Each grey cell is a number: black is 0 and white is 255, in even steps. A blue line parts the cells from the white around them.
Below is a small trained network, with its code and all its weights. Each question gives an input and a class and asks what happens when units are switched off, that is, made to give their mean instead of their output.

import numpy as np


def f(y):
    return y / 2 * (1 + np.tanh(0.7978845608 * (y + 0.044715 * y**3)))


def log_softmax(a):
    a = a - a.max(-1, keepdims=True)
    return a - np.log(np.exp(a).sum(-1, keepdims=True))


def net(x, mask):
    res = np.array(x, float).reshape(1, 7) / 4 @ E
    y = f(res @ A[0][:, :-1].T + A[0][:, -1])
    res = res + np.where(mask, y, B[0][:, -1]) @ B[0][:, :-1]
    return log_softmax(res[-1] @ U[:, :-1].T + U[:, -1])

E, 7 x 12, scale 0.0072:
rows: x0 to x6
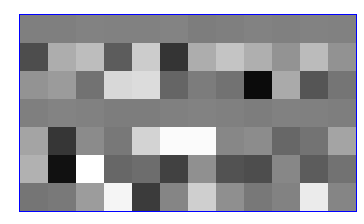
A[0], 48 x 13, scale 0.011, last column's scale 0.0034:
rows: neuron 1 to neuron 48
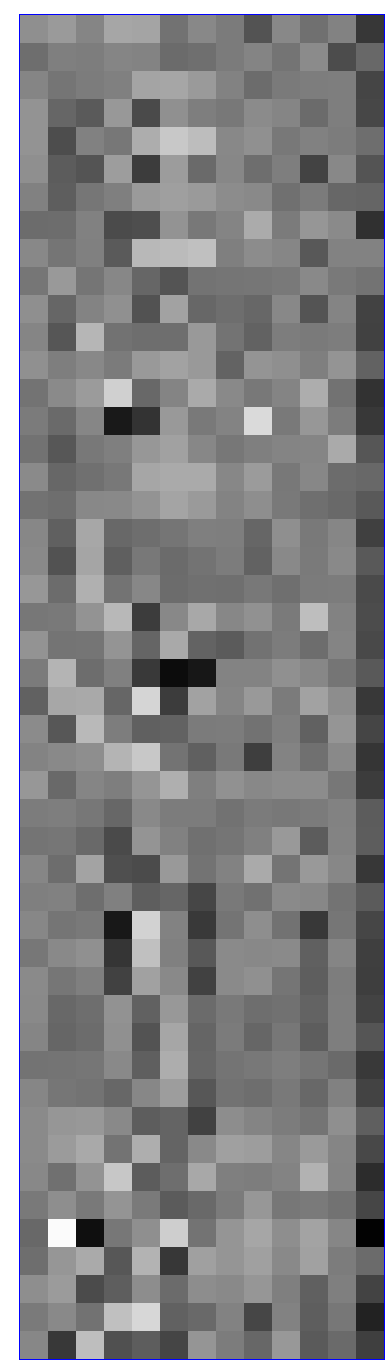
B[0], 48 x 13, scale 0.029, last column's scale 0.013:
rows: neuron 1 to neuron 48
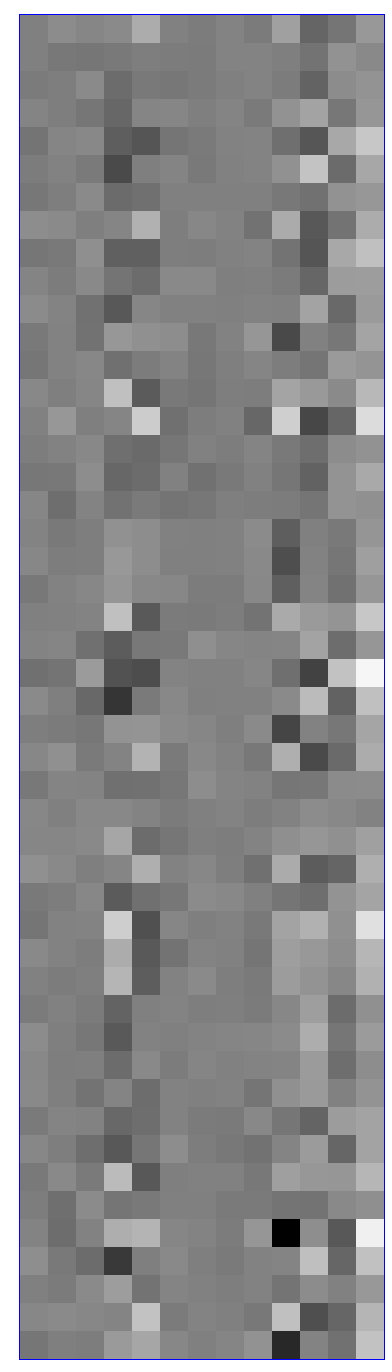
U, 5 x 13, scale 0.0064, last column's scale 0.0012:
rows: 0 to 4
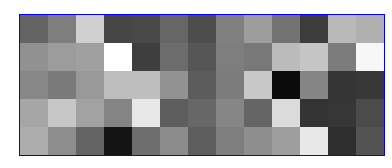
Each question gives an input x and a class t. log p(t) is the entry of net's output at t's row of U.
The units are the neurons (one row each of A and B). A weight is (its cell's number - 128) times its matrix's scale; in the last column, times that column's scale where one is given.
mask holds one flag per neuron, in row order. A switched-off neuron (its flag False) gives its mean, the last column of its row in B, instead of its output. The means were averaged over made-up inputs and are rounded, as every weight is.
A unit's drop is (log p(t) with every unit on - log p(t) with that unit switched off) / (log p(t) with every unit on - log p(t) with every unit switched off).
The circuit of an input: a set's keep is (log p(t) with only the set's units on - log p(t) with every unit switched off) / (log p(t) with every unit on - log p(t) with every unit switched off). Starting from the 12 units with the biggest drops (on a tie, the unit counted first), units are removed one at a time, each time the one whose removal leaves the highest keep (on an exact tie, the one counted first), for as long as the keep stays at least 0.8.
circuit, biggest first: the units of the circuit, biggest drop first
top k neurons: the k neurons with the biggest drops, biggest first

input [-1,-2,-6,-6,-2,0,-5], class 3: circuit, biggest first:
neuron 15
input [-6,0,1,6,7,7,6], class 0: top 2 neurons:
neuron 44; neuron 5
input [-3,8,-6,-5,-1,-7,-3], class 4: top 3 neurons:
neuron 25; neuron 45; neuron 41
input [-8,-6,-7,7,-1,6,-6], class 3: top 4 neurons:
neuron 15; neuron 44; neuron 31; neuron 8
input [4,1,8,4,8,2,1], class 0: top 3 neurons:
neuron 5; neuron 9; neuron 15
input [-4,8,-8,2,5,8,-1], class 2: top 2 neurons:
neuron 48; neuron 12
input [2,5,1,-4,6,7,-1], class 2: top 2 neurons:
neuron 48; neuron 24
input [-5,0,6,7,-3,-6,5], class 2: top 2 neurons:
neuron 44; neuron 15
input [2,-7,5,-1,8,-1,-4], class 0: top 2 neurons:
neuron 9; neuron 5
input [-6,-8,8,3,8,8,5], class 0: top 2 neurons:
neuron 5; neuron 44
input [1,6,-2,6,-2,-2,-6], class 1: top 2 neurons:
neuron 33; neuron 34
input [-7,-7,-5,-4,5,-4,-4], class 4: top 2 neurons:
neuron 24; neuron 6
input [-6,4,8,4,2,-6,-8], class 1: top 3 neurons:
neuron 33; neuron 34; neuron 15
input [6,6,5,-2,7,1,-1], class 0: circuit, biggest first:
neuron 9
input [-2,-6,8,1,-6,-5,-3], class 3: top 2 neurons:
neuron 47; neuron 27
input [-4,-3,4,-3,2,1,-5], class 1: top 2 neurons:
neuron 33; neuron 15
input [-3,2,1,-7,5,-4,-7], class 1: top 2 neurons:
neuron 33; neuron 24
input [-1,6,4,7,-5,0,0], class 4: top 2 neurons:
neuron 25; neuron 45
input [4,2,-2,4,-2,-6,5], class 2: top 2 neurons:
neuron 44; neuron 33
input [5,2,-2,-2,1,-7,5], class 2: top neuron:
neuron 44
